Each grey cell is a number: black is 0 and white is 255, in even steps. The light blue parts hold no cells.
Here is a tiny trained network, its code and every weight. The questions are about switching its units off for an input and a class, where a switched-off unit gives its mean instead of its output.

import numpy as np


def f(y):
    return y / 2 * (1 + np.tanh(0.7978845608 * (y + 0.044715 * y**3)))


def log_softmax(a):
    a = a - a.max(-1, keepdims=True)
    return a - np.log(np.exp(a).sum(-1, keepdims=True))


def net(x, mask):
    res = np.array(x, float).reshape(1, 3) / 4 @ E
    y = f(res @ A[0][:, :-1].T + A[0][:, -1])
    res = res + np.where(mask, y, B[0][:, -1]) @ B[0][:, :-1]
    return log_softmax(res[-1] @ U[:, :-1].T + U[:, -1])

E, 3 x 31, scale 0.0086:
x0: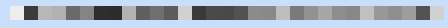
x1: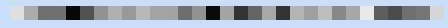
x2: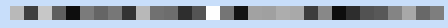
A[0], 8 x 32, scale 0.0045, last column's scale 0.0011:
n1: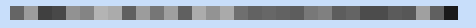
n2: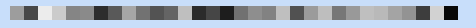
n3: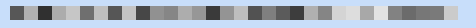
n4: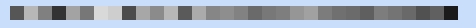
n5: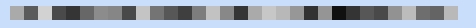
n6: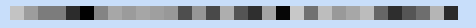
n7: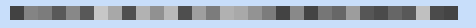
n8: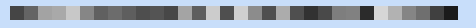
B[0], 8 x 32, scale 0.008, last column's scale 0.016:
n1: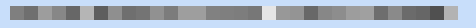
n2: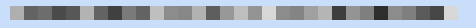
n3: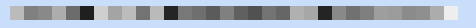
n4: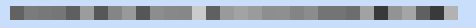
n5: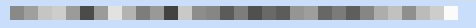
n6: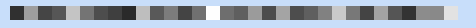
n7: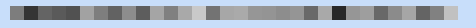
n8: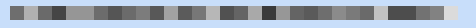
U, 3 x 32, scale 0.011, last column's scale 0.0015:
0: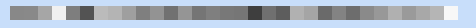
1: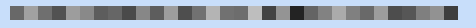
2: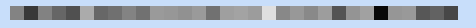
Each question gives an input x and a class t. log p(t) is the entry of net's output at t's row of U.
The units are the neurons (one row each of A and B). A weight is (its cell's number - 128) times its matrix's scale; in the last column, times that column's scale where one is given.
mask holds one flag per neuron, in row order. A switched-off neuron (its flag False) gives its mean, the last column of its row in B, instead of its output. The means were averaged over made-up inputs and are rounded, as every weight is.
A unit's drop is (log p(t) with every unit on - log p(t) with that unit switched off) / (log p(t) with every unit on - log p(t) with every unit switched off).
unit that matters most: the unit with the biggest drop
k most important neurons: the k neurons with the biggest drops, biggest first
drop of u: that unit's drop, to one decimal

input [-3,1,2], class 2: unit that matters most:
n3
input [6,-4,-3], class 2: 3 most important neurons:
n2, n6, n5
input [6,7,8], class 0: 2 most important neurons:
n5, n8
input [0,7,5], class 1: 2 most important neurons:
n6, n3
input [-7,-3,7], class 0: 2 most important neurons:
n5, n2
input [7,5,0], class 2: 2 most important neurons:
n2, n8
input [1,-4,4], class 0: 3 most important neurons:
n6, n5, n2
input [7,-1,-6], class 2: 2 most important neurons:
n2, n5
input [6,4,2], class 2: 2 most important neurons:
n2, n8
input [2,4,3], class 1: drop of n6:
1.1
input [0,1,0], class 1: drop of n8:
-0.1
